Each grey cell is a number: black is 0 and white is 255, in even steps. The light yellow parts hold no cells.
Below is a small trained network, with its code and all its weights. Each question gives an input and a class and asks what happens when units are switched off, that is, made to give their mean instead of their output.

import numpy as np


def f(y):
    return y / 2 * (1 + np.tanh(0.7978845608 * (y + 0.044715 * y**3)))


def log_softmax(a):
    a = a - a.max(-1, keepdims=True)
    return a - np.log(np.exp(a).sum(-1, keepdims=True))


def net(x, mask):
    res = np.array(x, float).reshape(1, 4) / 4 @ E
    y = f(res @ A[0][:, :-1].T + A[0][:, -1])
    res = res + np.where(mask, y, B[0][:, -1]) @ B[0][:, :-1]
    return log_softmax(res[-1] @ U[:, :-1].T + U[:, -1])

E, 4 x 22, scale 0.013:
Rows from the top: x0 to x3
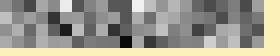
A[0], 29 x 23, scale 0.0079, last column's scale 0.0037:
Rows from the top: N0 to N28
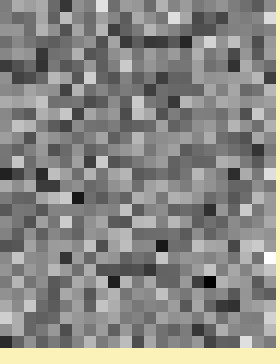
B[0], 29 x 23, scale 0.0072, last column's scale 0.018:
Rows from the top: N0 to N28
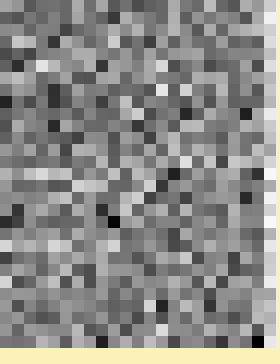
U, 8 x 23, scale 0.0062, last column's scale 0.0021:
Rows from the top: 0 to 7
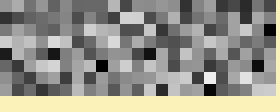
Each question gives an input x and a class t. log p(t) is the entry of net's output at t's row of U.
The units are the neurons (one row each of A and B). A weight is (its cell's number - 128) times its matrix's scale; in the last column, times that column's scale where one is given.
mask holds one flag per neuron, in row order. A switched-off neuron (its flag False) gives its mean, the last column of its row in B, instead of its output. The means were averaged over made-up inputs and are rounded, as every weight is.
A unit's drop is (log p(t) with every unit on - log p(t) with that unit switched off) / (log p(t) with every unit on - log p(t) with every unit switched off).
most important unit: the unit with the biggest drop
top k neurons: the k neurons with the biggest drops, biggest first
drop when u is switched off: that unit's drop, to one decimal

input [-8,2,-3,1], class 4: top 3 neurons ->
[N3; N10; N7]
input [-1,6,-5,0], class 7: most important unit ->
N25
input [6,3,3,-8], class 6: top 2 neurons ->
[N23; N2]
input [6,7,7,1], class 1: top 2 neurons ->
[N18; N1]
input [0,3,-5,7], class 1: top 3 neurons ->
[N14; N9; N8]
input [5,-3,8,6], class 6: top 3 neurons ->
[N13; N23; N2]
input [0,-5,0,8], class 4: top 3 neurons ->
[N14; N8; N3]
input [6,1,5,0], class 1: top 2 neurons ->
[N18; N1]
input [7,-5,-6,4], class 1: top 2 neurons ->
[N9; N18]
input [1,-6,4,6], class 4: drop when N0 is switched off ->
0.0
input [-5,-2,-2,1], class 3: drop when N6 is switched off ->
0.1
